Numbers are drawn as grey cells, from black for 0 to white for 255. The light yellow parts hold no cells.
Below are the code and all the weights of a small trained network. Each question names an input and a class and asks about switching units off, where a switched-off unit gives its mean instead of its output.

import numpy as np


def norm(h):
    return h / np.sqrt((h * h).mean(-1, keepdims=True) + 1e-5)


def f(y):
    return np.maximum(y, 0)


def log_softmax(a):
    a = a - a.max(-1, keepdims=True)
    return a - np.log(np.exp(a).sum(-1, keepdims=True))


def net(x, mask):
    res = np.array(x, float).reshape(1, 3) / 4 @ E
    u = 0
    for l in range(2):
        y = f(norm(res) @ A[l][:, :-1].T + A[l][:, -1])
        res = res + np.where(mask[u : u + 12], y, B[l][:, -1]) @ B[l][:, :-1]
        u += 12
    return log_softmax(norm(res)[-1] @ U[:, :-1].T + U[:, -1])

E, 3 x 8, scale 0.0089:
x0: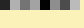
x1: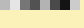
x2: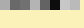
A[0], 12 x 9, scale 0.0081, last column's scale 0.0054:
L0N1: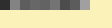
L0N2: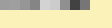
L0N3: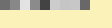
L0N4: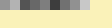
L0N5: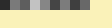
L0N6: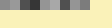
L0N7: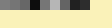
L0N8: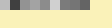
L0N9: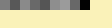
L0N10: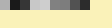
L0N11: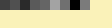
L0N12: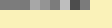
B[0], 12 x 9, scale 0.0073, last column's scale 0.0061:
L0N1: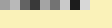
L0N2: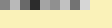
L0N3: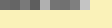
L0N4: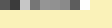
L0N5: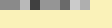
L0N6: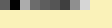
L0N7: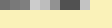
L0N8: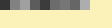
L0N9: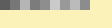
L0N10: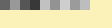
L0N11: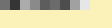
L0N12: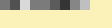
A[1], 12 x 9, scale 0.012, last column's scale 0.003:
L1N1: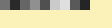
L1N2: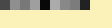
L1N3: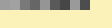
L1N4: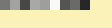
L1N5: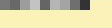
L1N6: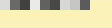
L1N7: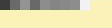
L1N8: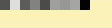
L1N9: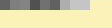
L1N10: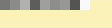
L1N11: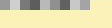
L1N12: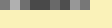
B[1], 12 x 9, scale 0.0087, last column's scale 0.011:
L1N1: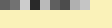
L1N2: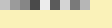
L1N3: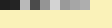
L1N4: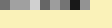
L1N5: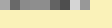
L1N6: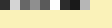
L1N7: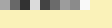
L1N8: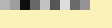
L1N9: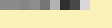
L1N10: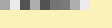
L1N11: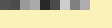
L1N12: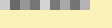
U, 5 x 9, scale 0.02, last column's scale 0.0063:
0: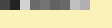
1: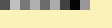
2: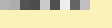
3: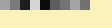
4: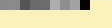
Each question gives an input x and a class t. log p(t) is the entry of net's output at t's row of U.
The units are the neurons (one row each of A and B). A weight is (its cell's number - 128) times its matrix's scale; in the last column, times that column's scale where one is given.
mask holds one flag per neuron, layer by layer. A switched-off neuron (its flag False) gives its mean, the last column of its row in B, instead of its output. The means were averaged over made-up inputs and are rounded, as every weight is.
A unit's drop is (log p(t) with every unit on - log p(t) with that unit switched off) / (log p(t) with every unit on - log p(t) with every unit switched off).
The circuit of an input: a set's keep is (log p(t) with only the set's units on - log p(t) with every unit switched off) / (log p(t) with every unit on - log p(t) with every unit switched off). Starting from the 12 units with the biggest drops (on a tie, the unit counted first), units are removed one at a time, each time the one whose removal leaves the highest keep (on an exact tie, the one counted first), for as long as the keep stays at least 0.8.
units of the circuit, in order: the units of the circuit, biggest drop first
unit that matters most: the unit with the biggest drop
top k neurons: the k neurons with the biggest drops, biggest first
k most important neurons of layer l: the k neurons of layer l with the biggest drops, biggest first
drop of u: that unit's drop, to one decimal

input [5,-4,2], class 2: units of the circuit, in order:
[L1N2]
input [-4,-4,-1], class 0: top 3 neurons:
[L1N1, L0N11, L0N1]
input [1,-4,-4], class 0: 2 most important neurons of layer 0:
[L0N11, L0N8]
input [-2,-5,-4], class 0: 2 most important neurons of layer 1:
[L1N1, L1N6]
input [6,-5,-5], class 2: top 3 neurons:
[L1N2, L0N1, L0N4]
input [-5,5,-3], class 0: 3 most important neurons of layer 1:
[L1N3, L1N2, L1N11]
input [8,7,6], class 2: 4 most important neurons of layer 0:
[L0N11, L0N12, L0N6, L0N3]
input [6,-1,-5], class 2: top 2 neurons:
[L1N2, L0N4]
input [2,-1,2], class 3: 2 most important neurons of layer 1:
[L1N7, L1N6]
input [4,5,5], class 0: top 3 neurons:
[L0N4, L1N3, L1N10]
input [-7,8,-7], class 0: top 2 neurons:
[L0N6, L1N3]
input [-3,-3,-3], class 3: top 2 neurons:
[L1N10, L1N7]
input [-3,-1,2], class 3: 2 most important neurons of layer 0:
[L0N12, L0N1]
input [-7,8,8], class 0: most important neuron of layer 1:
[L1N3]
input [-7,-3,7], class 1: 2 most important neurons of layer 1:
[L1N6, L1N2]
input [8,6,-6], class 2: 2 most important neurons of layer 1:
[L1N12, L1N8]
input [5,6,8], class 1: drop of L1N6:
1.2
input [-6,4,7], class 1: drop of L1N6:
1.0
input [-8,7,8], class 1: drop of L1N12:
0.3
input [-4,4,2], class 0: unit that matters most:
L0N1
